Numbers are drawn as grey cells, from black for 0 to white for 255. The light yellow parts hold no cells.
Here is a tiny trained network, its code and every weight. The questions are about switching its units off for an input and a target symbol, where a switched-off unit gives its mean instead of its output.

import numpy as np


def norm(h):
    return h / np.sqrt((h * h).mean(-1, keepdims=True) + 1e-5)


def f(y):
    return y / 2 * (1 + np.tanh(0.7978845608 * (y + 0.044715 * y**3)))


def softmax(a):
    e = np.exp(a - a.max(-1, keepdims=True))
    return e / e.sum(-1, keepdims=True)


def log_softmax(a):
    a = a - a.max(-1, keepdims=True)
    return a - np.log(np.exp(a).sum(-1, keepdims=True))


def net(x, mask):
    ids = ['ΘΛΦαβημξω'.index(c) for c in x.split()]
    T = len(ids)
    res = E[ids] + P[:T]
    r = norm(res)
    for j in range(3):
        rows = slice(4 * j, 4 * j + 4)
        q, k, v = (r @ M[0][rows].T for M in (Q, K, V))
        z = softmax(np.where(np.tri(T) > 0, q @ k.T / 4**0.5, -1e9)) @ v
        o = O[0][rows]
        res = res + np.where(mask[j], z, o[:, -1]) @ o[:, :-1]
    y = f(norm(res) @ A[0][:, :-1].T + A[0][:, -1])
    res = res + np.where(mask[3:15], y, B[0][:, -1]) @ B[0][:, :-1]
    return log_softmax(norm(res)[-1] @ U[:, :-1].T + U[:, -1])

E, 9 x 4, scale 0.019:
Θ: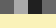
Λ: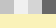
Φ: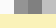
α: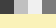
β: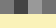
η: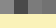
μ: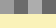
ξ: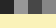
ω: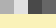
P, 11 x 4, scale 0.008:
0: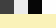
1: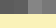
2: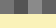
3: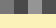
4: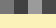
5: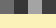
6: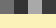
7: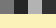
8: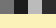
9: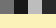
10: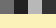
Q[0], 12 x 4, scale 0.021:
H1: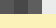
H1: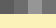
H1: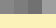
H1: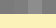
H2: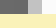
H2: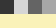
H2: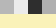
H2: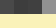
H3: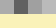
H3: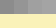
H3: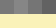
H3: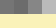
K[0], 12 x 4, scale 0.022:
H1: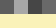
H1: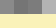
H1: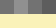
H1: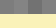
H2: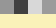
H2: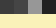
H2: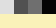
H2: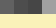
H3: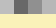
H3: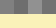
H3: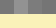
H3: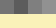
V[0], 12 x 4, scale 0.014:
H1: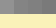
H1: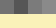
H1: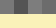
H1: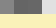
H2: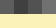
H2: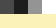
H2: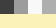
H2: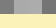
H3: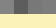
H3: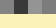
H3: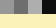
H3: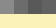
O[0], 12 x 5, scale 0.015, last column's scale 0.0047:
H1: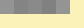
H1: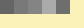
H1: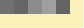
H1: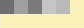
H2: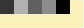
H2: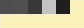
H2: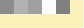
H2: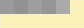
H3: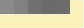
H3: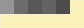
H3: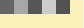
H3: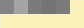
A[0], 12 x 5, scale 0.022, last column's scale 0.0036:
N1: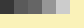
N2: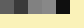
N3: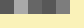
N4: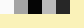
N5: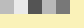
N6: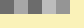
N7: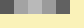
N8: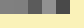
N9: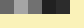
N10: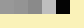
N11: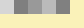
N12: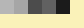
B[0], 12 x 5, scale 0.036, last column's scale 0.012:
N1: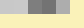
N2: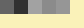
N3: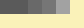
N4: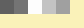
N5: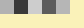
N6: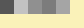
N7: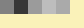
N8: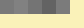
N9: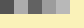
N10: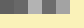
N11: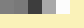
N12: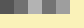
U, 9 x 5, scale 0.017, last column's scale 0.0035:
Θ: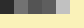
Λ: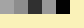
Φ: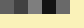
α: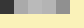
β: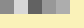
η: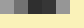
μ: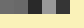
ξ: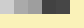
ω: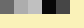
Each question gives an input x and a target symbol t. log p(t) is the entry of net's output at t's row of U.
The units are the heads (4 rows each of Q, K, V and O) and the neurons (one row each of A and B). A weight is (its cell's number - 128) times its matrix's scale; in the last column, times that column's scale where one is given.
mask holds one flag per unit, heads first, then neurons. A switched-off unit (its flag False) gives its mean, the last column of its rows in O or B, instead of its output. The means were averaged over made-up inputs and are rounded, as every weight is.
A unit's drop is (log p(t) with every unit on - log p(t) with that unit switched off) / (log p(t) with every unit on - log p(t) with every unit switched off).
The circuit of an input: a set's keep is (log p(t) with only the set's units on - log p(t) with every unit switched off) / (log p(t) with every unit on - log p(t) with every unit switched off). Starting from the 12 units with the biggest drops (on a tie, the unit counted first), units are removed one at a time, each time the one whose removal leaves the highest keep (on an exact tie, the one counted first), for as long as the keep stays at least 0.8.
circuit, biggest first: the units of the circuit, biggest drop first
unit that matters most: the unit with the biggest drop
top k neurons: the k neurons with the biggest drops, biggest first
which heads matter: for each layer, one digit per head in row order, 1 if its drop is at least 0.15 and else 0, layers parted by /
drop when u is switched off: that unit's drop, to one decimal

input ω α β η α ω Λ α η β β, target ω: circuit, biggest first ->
H2; N7
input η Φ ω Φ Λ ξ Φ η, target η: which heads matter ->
010
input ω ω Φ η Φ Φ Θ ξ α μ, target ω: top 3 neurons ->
N11; N1; N9
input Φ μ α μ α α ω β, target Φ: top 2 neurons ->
N11; N2
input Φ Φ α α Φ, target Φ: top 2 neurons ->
N1; N12
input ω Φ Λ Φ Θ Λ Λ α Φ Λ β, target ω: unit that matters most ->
H2
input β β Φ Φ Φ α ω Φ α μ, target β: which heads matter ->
010
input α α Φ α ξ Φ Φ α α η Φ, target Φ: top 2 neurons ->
N1; N9
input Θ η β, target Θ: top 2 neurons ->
N9; N11
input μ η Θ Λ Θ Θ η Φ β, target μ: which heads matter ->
010
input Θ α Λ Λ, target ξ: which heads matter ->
100
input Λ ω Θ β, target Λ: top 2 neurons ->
N11; N5
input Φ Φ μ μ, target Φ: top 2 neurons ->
N11; N1
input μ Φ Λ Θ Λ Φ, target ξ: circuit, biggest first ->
H1
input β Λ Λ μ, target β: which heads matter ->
011
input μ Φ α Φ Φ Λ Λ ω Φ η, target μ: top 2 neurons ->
N11; N5
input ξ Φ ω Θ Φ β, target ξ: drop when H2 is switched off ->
0.9
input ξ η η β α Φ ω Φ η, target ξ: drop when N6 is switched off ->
0.0
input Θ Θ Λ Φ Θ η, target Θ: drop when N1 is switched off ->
0.1
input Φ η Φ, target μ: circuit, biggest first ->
N11
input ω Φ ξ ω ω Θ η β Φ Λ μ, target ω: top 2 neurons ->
N11; N1
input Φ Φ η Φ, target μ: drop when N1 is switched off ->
0.3
